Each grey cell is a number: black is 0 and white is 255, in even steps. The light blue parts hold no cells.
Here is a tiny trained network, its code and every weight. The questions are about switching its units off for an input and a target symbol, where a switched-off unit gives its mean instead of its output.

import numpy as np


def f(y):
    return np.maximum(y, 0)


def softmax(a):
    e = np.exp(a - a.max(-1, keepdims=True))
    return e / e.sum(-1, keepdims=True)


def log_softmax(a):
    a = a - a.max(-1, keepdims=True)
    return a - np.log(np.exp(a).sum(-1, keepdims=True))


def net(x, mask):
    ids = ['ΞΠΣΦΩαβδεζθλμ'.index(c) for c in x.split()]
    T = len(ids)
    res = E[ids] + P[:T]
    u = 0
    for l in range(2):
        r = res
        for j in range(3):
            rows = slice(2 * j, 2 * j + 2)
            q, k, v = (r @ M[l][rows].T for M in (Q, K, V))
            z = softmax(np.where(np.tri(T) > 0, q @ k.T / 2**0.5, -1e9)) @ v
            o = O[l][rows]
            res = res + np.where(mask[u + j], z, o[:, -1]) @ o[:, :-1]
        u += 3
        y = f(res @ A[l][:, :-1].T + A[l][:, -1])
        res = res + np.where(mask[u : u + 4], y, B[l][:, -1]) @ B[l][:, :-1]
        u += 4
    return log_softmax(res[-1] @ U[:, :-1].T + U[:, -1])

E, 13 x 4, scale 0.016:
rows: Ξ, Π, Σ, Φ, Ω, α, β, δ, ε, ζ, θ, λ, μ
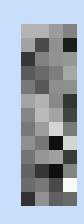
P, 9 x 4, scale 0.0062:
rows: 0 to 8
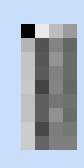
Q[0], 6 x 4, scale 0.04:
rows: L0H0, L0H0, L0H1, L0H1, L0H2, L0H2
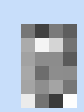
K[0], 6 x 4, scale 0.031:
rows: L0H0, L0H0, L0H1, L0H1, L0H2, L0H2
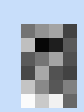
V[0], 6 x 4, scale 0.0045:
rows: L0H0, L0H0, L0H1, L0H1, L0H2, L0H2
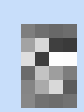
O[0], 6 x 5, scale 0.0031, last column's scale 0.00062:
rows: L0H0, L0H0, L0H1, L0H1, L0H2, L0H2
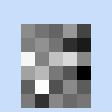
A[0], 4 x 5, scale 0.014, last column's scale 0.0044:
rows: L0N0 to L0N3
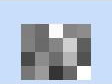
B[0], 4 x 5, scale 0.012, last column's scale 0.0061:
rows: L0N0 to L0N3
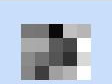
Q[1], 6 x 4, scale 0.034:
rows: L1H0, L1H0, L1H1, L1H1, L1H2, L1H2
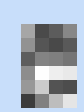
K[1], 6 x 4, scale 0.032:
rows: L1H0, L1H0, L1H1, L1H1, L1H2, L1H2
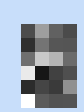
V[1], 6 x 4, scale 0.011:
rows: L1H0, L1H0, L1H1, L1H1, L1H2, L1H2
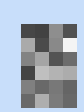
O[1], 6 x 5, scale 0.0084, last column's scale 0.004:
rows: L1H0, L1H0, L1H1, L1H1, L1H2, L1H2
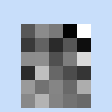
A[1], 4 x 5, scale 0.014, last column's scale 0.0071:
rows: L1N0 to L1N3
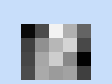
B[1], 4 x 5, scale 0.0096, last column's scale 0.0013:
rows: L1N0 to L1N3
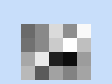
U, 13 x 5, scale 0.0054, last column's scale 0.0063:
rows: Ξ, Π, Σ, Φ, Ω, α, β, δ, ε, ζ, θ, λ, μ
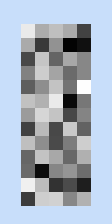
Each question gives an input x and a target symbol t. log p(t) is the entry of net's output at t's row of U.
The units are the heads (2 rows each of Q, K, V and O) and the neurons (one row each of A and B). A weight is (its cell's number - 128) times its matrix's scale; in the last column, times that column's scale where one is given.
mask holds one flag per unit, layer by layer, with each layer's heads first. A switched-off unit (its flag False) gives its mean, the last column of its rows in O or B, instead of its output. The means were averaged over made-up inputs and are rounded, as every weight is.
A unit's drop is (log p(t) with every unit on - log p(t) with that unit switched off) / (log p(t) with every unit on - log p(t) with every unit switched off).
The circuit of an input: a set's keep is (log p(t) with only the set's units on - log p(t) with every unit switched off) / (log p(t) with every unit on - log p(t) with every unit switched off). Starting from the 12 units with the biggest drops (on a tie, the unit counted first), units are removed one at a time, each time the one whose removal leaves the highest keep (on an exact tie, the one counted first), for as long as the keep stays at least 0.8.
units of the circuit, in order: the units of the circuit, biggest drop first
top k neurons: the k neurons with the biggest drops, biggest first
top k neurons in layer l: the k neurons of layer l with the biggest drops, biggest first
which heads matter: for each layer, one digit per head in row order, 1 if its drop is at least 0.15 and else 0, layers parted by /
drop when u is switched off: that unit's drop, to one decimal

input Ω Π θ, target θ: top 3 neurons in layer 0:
(L0N3 L0N1 L0N0)
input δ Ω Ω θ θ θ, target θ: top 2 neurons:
(L0N3 L0N0)
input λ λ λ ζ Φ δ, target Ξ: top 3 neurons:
(L0N2 L0N1 L0N0)
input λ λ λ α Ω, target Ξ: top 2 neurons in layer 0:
(L0N2 L0N1)
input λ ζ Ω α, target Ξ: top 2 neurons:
(L0N2 L0N1)
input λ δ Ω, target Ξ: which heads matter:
000 / 100
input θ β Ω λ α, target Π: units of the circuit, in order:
(L1H0 L0N3 L0H1 L0N1)
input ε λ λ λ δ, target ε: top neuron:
(L0N0)
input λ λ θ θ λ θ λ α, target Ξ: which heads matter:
000 / 110
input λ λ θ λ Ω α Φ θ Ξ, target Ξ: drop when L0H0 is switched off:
0.1
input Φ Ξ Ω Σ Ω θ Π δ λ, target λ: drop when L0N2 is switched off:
0.3
